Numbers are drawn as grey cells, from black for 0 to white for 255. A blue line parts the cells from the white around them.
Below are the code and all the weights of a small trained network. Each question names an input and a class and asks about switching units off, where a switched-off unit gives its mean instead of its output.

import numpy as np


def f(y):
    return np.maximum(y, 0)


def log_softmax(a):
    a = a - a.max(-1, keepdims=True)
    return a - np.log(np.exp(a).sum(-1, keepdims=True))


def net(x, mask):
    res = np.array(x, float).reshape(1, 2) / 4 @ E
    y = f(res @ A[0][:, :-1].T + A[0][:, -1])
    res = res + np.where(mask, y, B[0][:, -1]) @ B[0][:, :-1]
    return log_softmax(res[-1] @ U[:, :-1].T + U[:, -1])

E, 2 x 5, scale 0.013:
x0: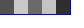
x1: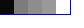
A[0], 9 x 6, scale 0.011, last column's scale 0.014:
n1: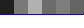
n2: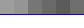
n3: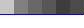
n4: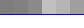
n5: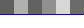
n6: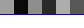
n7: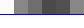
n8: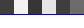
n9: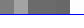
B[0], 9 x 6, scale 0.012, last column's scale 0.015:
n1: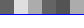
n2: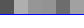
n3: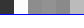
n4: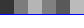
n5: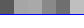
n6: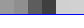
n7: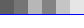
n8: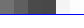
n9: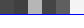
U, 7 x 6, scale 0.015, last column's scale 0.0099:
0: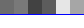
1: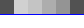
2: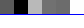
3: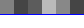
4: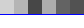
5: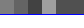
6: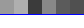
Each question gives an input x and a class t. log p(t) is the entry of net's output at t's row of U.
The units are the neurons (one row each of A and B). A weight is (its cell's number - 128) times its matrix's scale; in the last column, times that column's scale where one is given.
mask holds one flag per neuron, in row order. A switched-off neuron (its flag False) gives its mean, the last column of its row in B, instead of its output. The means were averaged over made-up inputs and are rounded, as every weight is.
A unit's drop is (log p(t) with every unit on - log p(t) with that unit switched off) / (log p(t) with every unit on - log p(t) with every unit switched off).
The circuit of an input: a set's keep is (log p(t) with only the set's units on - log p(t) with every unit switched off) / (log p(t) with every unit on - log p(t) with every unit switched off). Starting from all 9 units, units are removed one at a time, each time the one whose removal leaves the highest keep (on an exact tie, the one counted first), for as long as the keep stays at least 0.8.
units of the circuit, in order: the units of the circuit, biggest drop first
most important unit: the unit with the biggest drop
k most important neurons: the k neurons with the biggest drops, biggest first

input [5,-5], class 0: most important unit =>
n8
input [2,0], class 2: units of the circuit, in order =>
n6; n3
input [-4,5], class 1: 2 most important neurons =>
n8; n5
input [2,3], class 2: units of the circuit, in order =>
n3; n6
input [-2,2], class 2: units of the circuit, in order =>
n8; n3
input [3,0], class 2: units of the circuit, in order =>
n6; n3
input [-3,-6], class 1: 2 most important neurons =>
n3; n8
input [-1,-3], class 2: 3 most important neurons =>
n1; n8; n5
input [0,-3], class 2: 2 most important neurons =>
n1; n5
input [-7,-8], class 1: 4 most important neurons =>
n3; n8; n2; n7
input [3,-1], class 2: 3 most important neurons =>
n6; n3; n9
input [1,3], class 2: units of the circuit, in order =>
n3; n6
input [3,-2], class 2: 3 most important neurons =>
n6; n9; n3
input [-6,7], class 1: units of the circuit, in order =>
n8
